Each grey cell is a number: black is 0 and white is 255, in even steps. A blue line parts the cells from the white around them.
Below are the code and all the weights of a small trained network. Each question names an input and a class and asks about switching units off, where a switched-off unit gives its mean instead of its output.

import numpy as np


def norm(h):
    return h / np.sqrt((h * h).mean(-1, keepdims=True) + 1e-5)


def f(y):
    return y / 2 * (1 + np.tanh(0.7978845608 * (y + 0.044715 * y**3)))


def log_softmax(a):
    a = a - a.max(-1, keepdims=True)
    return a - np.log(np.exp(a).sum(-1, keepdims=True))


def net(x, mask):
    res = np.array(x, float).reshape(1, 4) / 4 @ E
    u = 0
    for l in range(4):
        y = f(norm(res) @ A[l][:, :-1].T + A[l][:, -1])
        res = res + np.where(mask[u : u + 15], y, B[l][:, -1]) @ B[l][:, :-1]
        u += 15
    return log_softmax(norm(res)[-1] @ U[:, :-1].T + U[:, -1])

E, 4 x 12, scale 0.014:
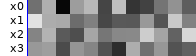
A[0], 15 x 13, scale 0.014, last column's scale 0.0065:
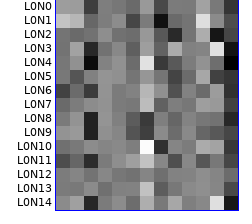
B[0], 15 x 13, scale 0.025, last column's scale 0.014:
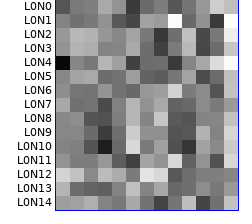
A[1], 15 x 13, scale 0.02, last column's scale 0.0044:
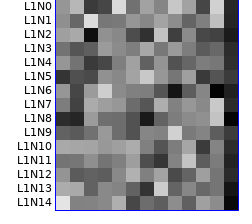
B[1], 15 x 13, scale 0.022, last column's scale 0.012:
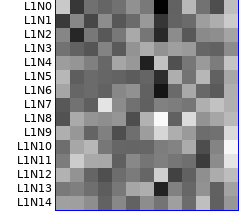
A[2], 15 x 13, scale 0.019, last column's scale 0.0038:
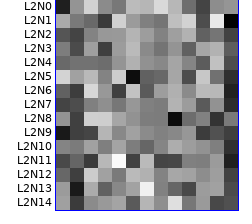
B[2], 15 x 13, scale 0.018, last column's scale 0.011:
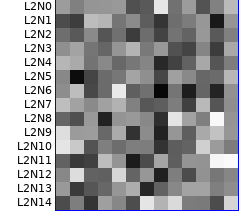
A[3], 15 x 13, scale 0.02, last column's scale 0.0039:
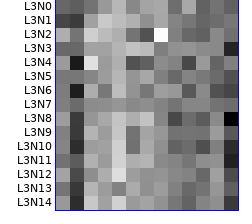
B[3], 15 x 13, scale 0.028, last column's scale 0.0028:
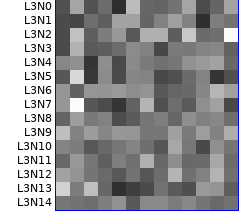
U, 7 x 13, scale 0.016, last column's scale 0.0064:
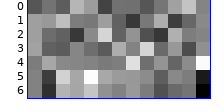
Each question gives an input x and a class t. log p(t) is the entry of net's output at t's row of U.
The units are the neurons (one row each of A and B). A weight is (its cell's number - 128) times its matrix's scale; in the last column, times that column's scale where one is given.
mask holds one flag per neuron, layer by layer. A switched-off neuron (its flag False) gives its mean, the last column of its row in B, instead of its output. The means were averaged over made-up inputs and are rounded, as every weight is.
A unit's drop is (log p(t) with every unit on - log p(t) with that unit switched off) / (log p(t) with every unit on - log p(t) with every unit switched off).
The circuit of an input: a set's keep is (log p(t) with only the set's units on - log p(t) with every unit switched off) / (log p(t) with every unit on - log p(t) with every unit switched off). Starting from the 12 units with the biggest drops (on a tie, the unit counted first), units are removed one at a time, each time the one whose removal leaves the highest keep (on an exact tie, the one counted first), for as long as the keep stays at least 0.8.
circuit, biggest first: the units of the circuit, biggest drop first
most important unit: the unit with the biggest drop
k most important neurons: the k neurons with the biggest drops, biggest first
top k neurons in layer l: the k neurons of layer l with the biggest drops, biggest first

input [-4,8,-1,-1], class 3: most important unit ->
L0N4
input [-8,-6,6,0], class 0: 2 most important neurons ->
(L0N1 L0N2)
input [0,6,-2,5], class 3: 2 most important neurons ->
(L0N1 L0N10)
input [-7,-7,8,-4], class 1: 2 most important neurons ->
(L0N4 L0N1)
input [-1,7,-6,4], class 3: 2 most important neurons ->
(L0N1 L0N3)
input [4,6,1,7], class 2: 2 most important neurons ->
(L0N8 L0N9)
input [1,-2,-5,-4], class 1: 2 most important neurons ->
(L0N2 L1N6)
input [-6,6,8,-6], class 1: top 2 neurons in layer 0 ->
(L0N4 L0N1)
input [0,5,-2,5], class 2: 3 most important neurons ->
(L0N9 L0N8 L0N11)
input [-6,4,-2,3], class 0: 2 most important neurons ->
(L0N1 L0N11)
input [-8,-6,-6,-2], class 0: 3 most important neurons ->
(L0N1 L0N2 L0N11)
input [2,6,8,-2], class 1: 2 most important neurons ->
(L0N3 L0N14)
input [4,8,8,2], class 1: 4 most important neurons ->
(L0N3 L0N14 L0N11 L0N6)
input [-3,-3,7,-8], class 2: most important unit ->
L0N10
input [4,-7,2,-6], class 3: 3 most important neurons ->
(L0N11 L0N6 L0N9)
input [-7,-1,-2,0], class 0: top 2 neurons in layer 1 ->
(L1N1 L1N7)
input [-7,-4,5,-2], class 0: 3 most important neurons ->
(L0N1 L0N2 L0N3)
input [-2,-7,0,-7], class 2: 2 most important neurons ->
(L0N10 L0N1)
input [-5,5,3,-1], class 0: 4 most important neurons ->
(L0N1 L0N11 L0N6 L0N2)
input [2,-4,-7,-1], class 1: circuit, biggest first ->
(L0N2)
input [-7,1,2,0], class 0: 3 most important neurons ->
(L0N1 L0N2 L0N3)
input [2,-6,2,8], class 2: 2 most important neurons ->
(L0N9 L0N8)
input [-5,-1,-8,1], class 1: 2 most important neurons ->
(L0N4 L1N6)
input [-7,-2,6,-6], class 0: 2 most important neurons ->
(L0N1 L0N2)
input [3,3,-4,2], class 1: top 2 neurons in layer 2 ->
(L2N11 L2N14)
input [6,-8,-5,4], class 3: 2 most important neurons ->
(L0N6 L0N11)
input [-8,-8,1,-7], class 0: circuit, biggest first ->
(L1N1)
